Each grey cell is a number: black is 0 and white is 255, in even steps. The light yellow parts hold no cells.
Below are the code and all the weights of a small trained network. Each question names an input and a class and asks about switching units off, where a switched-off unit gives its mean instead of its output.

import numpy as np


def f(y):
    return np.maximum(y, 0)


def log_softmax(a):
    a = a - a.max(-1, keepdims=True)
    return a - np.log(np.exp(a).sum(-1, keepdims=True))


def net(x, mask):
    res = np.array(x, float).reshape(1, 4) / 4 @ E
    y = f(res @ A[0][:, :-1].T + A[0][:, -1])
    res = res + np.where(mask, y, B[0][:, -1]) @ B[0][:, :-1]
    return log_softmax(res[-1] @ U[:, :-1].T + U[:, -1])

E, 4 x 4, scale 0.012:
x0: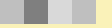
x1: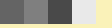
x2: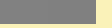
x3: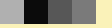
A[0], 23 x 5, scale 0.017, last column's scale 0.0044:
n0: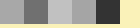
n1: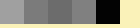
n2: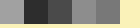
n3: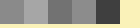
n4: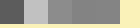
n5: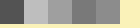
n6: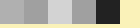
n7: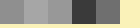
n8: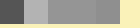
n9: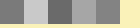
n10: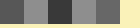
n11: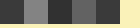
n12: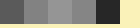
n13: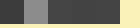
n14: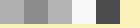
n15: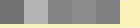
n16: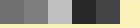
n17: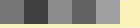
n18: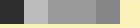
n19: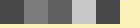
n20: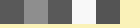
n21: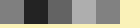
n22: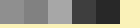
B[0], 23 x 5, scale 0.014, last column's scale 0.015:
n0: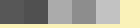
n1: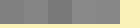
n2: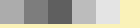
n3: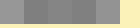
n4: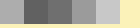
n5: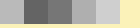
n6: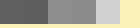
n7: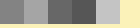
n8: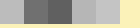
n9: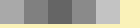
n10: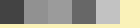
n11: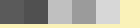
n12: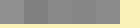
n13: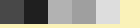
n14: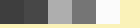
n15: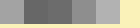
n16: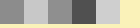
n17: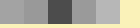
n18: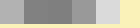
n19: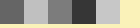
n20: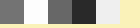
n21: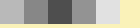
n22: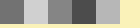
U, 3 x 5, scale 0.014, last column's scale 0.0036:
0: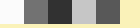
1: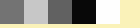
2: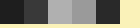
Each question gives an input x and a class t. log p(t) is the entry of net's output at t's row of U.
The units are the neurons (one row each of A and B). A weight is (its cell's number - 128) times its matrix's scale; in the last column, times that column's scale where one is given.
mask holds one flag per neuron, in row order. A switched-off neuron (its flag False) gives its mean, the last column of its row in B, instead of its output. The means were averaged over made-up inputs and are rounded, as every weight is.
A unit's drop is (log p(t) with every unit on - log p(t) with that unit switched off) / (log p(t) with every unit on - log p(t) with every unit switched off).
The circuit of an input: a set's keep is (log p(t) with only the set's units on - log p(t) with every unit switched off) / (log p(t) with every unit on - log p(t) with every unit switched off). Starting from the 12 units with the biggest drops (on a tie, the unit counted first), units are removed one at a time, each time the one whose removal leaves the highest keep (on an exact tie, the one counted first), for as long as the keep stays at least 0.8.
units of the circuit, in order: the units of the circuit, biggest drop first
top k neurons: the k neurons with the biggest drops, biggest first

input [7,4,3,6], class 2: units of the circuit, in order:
(n14)
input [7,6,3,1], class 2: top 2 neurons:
(n14; n0)
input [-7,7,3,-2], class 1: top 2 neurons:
(n20; n19)
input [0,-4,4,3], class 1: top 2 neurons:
(n5; n8)
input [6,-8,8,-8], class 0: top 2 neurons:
(n5; n20)
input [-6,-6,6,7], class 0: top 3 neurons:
(n2; n20; n17)
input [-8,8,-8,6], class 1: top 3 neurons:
(n20; n19; n21)
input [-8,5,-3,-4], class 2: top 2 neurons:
(n13; n11)
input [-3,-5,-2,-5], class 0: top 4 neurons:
(n20; n5; n19; n4)
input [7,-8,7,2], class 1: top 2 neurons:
(n16; n22)
